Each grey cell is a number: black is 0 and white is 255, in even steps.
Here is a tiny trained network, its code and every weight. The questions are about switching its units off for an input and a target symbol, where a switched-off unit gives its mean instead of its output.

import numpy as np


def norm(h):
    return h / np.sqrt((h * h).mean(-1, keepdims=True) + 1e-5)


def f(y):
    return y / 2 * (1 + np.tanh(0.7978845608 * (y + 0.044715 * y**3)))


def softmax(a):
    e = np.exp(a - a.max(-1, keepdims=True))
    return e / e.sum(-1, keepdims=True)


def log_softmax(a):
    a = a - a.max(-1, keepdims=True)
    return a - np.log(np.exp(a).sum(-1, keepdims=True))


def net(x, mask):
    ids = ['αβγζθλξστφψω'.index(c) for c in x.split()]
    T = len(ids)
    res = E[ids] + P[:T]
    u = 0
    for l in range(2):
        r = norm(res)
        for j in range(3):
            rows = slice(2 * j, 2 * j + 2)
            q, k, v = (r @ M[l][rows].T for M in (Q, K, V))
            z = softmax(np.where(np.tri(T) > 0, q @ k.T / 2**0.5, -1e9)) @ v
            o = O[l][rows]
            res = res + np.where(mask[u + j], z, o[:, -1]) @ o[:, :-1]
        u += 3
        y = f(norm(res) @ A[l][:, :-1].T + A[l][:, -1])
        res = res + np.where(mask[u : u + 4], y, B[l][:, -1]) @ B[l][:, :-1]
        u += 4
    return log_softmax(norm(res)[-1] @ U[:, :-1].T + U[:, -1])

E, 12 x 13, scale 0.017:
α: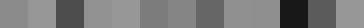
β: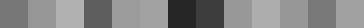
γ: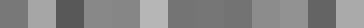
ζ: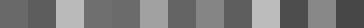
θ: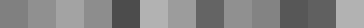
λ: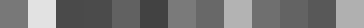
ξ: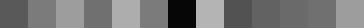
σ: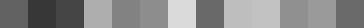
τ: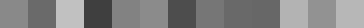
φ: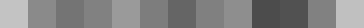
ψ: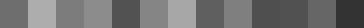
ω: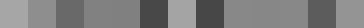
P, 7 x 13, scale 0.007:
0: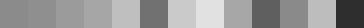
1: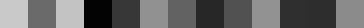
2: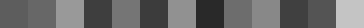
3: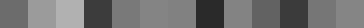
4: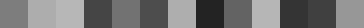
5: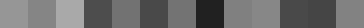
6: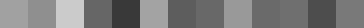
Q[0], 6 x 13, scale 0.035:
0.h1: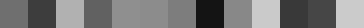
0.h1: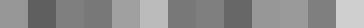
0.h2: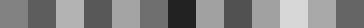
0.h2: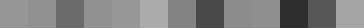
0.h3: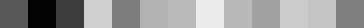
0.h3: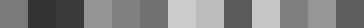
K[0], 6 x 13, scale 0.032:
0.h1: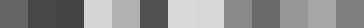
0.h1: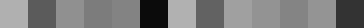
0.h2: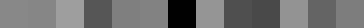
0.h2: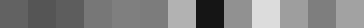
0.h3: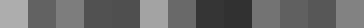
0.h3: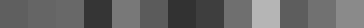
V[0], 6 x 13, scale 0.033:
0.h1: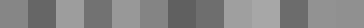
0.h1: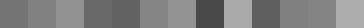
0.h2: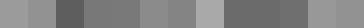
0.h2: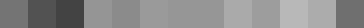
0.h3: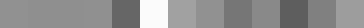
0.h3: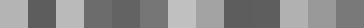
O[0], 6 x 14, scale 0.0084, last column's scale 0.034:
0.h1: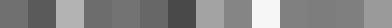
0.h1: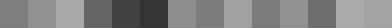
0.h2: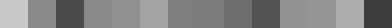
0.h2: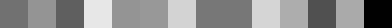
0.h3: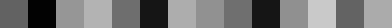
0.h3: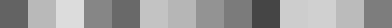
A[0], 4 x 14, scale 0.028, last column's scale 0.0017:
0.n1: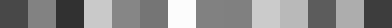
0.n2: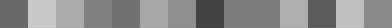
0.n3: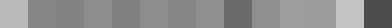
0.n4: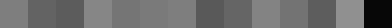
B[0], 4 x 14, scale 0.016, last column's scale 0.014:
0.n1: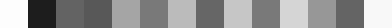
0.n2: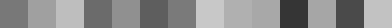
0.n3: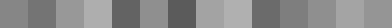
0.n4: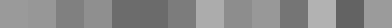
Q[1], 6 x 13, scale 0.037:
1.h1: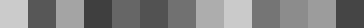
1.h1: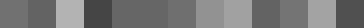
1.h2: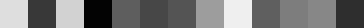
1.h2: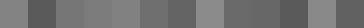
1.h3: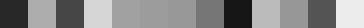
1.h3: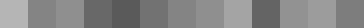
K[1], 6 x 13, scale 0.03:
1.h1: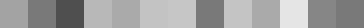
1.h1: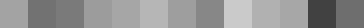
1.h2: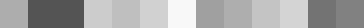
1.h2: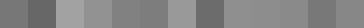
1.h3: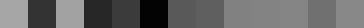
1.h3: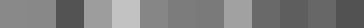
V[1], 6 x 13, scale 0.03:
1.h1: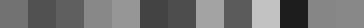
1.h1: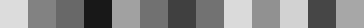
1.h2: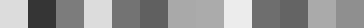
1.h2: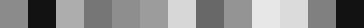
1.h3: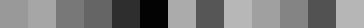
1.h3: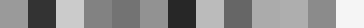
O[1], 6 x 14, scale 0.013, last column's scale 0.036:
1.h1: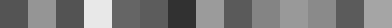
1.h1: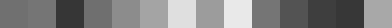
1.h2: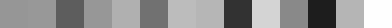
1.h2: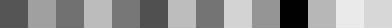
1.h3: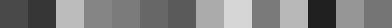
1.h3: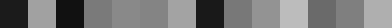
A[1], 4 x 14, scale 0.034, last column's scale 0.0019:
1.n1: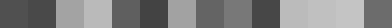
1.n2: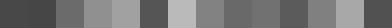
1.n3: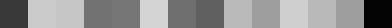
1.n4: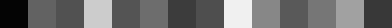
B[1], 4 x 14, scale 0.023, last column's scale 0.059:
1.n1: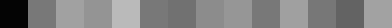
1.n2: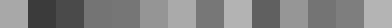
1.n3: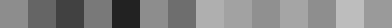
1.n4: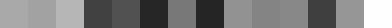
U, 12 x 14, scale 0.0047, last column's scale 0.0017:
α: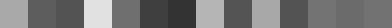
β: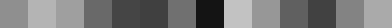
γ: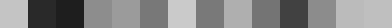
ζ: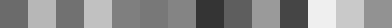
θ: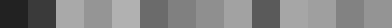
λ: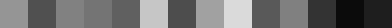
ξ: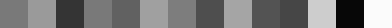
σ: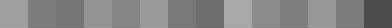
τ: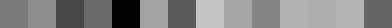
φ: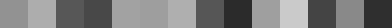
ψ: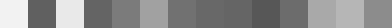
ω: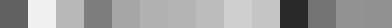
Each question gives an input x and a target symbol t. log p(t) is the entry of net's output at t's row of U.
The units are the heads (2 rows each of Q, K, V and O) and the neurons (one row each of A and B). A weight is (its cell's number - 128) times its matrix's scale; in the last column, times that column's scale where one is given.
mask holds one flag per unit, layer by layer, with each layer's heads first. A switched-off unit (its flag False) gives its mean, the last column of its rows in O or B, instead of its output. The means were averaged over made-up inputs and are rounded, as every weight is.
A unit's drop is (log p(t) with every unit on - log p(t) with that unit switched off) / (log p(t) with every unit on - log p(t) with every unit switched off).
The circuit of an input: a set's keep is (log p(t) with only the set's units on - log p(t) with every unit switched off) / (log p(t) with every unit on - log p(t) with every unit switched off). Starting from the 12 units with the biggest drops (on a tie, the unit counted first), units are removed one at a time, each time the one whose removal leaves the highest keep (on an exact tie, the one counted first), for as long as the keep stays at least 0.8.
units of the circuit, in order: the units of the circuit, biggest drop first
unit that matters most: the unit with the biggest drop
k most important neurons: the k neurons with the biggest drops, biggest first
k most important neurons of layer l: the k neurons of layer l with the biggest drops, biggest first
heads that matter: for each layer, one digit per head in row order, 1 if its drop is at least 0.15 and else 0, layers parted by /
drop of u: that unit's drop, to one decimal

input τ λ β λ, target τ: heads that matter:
001 / 000
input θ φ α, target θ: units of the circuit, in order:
0.h3, 1.n1
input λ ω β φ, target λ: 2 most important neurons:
1.n4, 0.n1
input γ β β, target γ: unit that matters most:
0.h2
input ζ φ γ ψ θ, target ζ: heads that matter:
100 / 101
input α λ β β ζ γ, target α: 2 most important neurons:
0.n1, 1.n4
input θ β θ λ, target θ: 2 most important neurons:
1.n1, 1.n4
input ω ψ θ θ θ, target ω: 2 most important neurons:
0.n2, 1.n4
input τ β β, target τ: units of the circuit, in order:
0.h3, 1.n3
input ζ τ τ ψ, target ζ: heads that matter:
100 / 101
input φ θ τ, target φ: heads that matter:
010 / 010
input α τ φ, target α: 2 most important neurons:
0.n1, 1.n4
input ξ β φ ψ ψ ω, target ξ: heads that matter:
101 / 011
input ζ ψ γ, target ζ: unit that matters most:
0.h1
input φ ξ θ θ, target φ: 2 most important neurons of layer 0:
0.n1, 0.n3
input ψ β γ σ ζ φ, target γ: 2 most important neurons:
0.n1, 1.n4
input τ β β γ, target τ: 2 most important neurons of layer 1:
1.n3, 1.n4
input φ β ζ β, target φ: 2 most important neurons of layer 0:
0.n1, 0.n3
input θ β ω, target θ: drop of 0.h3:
0.5
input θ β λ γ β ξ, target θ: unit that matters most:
0.h3
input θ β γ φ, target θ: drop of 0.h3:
0.5
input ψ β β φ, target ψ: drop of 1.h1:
0.2
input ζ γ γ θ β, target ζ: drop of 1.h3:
0.3
